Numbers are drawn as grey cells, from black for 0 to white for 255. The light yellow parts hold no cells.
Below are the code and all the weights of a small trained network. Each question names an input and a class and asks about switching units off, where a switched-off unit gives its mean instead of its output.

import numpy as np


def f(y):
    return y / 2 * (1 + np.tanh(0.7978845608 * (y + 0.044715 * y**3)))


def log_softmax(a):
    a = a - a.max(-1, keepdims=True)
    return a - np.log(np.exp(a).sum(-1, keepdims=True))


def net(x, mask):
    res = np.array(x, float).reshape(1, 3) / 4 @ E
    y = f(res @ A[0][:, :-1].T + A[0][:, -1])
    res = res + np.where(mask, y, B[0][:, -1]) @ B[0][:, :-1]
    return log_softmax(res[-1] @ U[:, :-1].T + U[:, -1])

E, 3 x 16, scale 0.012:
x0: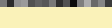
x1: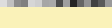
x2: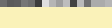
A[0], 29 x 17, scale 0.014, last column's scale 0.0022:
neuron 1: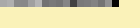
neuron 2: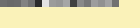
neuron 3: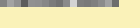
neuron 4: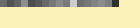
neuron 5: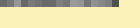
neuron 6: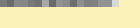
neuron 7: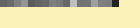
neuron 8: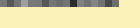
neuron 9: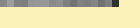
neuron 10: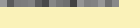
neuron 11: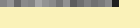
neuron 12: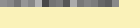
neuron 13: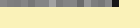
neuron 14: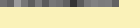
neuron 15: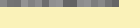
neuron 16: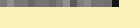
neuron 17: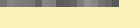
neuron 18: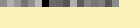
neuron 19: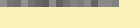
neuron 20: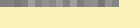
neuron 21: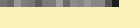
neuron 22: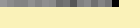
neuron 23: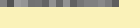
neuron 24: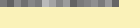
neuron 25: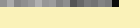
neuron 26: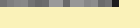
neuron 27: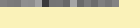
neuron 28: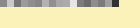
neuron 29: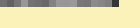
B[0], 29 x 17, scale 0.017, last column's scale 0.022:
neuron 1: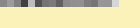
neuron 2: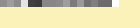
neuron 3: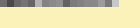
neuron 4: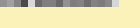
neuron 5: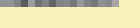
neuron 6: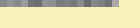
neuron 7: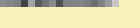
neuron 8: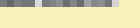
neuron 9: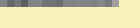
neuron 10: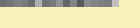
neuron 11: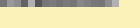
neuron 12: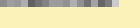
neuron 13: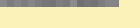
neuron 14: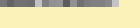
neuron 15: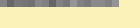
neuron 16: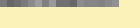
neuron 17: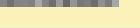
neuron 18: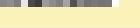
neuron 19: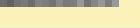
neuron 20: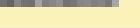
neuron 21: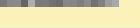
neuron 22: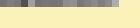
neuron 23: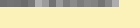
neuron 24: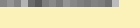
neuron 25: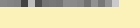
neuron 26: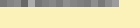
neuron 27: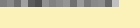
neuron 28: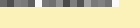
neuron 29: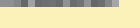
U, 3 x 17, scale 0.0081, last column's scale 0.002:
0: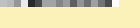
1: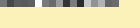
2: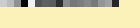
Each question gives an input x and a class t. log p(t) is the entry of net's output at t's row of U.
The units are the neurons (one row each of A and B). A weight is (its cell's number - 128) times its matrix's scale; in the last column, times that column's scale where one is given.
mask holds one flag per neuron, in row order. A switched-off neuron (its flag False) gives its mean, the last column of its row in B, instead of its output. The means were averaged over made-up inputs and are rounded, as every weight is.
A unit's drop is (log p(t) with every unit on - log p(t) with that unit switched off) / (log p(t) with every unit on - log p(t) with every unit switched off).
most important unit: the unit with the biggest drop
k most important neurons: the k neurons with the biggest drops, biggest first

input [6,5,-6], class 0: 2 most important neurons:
(neuron 18; neuron 28)
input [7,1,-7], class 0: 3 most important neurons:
(neuron 18; neuron 28; neuron 12)
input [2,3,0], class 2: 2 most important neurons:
(neuron 28; neuron 3)
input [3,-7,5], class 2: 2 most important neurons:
(neuron 4; neuron 18)
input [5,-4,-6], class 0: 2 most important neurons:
(neuron 18; neuron 28)
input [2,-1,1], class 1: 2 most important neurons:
(neuron 18; neuron 2)
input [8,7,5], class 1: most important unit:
neuron 8
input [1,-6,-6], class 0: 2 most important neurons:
(neuron 18; neuron 12)
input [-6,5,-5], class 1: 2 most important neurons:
(neuron 28; neuron 2)
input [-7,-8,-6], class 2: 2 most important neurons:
(neuron 4; neuron 7)
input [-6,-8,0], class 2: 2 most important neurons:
(neuron 4; neuron 7)
